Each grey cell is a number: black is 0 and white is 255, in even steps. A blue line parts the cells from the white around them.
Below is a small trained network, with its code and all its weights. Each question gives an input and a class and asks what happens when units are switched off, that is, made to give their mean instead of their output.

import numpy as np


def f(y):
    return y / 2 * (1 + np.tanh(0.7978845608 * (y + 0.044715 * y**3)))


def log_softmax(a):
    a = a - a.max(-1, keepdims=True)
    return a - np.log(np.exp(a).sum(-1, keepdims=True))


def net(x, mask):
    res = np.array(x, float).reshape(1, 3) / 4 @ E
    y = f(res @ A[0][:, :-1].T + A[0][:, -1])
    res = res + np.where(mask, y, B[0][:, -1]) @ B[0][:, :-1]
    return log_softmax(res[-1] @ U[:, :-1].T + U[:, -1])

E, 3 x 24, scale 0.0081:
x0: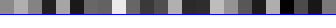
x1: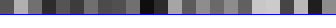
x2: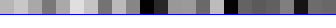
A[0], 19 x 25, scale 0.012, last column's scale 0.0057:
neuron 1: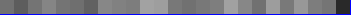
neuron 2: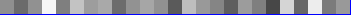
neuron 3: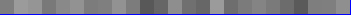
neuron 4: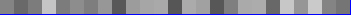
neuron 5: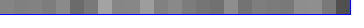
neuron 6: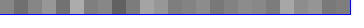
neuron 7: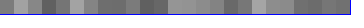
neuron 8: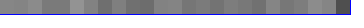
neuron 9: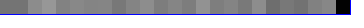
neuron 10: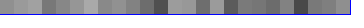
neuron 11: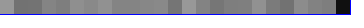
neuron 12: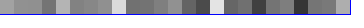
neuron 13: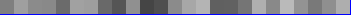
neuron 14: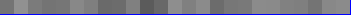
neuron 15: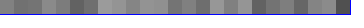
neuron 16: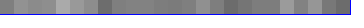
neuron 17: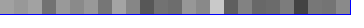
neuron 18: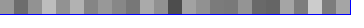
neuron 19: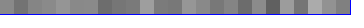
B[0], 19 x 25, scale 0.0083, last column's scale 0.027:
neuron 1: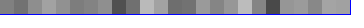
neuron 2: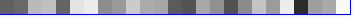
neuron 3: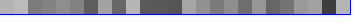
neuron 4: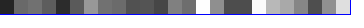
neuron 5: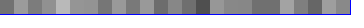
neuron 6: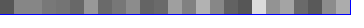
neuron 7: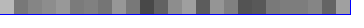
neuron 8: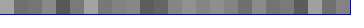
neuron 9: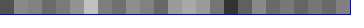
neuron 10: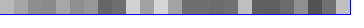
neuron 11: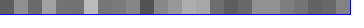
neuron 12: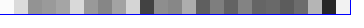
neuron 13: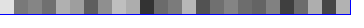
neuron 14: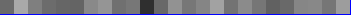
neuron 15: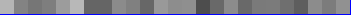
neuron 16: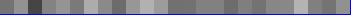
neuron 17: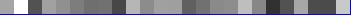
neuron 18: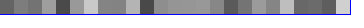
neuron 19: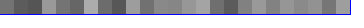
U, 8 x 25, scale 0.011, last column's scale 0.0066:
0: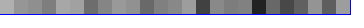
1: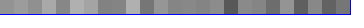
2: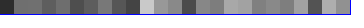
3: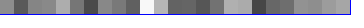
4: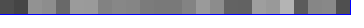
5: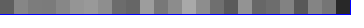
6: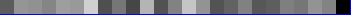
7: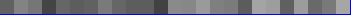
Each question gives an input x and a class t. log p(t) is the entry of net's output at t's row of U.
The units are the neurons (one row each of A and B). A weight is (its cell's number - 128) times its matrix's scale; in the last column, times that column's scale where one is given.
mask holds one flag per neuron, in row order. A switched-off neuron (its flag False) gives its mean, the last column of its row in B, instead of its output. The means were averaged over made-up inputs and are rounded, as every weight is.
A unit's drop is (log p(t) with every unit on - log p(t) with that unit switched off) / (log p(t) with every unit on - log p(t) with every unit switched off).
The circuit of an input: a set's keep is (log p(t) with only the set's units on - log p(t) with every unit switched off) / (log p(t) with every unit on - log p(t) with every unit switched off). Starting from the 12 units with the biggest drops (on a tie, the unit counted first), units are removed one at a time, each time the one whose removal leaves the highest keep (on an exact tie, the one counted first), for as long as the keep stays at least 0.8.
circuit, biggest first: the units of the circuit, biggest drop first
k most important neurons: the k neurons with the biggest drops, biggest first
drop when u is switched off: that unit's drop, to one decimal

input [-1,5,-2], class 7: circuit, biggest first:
neuron 12; neuron 2
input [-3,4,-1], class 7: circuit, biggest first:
neuron 2; neuron 12
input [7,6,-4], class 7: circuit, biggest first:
neuron 2
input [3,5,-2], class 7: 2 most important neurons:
neuron 12; neuron 2
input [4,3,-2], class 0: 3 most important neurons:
neuron 4; neuron 2; neuron 6
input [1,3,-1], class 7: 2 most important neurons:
neuron 12; neuron 2
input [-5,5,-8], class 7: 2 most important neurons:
neuron 2; neuron 4
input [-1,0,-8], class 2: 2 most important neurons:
neuron 2; neuron 12
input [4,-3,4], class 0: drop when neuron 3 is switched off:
0.0
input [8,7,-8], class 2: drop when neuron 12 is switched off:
0.1
